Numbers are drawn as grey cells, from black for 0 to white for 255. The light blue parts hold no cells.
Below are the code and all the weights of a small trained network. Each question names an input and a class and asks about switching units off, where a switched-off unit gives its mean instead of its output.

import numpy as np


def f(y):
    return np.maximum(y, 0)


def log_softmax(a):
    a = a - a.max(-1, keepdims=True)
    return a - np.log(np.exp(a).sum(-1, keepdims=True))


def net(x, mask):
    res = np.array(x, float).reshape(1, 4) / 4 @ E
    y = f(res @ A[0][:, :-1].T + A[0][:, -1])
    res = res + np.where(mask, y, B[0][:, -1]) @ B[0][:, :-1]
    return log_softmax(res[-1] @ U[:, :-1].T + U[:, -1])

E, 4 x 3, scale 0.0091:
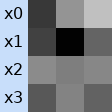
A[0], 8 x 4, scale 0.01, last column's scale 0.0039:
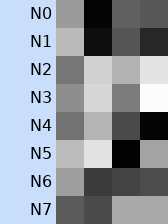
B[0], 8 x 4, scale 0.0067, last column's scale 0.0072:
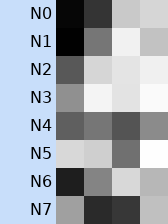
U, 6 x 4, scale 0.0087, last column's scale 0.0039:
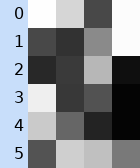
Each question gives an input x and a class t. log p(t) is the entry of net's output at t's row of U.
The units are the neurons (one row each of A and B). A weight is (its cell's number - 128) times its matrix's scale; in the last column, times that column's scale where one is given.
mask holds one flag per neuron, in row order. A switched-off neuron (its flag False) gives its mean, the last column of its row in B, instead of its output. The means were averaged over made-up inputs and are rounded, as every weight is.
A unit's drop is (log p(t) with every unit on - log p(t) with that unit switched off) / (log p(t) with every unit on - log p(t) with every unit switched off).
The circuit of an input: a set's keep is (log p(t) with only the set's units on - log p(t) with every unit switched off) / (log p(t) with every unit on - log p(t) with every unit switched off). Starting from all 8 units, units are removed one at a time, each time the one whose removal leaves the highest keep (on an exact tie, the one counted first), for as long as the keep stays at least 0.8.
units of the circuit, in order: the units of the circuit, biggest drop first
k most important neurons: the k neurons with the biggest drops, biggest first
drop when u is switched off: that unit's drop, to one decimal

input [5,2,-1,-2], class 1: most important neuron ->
(N3)
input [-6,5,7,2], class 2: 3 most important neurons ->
(N1, N0, N6)
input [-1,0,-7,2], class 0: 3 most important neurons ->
(N0, N1, N6)
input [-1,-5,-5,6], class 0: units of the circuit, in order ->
(N5, N0)
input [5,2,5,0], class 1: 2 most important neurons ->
(N3, N5)
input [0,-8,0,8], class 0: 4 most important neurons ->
(N5, N0, N1, N6)
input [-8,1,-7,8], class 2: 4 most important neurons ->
(N1, N6, N0, N3)
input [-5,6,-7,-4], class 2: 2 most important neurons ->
(N1, N0)
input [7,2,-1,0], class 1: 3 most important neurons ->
(N3, N7, N5)
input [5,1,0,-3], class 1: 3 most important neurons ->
(N5, N3, N7)
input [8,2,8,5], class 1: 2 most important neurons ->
(N3, N7)
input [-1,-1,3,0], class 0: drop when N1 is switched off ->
0.3
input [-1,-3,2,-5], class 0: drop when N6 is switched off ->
0.2
